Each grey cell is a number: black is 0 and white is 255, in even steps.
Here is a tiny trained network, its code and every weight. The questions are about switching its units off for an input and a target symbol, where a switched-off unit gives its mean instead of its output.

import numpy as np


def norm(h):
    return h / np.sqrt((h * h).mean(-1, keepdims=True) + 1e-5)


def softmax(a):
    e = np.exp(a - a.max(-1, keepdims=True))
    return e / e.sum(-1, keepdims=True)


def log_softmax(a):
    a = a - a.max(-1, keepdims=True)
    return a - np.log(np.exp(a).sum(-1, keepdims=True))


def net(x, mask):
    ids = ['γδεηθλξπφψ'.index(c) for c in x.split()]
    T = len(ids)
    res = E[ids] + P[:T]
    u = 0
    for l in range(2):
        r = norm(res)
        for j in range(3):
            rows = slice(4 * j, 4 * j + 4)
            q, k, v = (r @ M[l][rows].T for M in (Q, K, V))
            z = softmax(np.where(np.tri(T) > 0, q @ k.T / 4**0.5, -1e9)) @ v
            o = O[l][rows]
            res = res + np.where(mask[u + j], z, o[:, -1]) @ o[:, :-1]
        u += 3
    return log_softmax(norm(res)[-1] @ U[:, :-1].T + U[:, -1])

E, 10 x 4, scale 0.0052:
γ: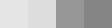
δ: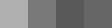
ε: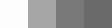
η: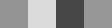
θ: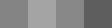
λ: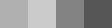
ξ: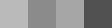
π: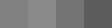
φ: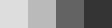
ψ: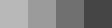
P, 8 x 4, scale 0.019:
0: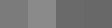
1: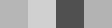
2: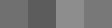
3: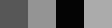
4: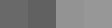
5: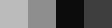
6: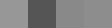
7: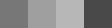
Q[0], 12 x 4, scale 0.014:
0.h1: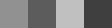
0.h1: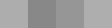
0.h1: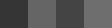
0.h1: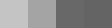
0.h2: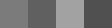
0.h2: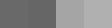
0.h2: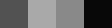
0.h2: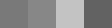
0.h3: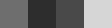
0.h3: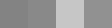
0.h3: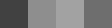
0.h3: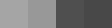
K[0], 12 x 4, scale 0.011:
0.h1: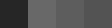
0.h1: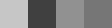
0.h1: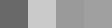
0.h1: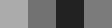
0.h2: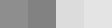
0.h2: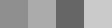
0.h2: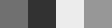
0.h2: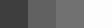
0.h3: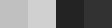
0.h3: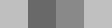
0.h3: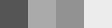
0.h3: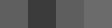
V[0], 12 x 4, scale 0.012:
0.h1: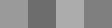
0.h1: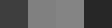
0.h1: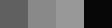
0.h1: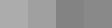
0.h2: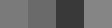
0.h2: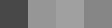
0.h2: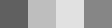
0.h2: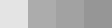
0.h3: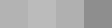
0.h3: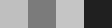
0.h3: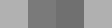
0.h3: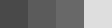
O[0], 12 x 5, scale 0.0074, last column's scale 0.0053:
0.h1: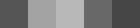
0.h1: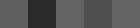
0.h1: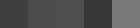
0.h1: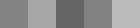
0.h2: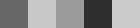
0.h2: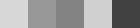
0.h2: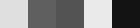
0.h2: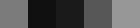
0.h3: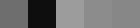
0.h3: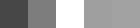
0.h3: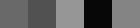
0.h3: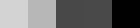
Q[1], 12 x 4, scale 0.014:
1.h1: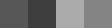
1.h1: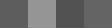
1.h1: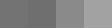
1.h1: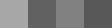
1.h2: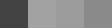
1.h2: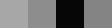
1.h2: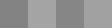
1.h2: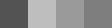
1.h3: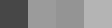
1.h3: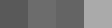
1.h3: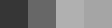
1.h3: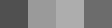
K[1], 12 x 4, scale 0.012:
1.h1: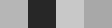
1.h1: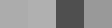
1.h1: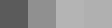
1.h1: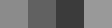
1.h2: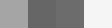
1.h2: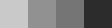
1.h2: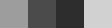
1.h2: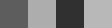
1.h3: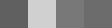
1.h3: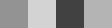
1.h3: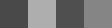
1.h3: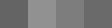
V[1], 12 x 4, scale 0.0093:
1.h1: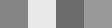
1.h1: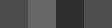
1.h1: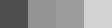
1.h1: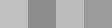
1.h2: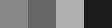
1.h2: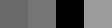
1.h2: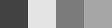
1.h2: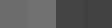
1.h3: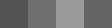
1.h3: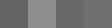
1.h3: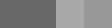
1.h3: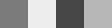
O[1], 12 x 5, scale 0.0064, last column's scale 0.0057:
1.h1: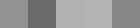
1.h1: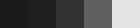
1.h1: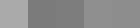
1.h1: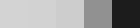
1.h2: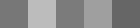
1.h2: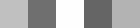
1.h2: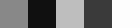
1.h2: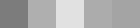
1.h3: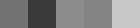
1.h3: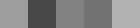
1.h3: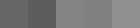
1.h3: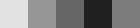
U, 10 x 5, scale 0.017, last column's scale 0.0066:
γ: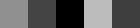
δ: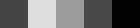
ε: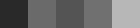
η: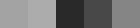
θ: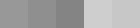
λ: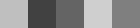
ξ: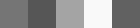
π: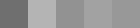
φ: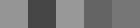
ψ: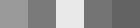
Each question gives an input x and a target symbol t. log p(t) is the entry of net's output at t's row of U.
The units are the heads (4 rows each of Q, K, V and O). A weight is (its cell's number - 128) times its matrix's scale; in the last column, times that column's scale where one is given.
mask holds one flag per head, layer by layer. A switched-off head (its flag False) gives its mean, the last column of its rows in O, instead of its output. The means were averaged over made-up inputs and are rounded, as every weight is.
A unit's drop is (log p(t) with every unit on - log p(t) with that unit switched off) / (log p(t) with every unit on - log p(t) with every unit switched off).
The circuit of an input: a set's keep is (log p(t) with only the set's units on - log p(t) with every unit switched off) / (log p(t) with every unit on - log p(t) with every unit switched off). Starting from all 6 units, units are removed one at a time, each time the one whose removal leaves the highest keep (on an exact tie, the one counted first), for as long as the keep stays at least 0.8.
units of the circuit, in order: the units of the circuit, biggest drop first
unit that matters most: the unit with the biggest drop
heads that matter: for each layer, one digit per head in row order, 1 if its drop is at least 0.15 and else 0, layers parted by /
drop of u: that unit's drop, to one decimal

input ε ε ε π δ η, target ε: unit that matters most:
1.h3
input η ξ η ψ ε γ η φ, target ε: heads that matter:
010 / 011
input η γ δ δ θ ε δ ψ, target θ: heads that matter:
011 / 001
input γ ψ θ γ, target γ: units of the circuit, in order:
[0.h2, 0.h3, 0.h1, 1.h3]
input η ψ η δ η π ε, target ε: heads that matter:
101 / 010
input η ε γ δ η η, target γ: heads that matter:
010 / 000
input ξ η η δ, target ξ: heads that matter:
101 / 100
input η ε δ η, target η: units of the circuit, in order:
[1.h3, 0.h1]
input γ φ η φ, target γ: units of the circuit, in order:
[0.h2, 0.h1]
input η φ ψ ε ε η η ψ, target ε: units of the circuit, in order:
[1.h2, 0.h2]
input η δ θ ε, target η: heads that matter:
100 / 001
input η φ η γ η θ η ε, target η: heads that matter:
001 / 000
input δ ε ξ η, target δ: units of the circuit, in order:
[0.h2, 0.h1]
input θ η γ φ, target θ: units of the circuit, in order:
[1.h1, 0.h1]
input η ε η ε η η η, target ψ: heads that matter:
100 / 000
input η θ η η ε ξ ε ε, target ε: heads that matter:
010 / 011
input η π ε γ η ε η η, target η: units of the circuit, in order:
[0.h3]
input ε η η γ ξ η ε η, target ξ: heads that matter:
011 / 001
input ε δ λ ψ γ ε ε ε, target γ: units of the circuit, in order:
[0.h2, 1.h2]
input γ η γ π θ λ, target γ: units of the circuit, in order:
[0.h2]
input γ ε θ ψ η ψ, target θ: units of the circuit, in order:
[0.h2, 0.h3, 1.h3]
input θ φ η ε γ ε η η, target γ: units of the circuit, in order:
[0.h2, 1.h2]
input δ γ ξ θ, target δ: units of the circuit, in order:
[0.h2, 0.h1]
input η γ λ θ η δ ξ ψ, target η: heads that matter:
001 / 000
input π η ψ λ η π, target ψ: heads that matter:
011 / 100
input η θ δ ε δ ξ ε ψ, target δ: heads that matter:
001 / 001
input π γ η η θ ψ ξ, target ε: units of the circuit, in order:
[1.h2]
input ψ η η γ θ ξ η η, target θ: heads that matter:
011 / 000
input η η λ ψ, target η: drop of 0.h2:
0.0
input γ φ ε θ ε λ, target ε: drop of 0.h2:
0.0
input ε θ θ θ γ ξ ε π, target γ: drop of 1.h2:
0.1
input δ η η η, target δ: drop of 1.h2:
0.1
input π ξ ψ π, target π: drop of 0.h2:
0.3
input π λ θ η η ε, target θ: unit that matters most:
1.h1
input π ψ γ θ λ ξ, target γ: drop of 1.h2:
0.1
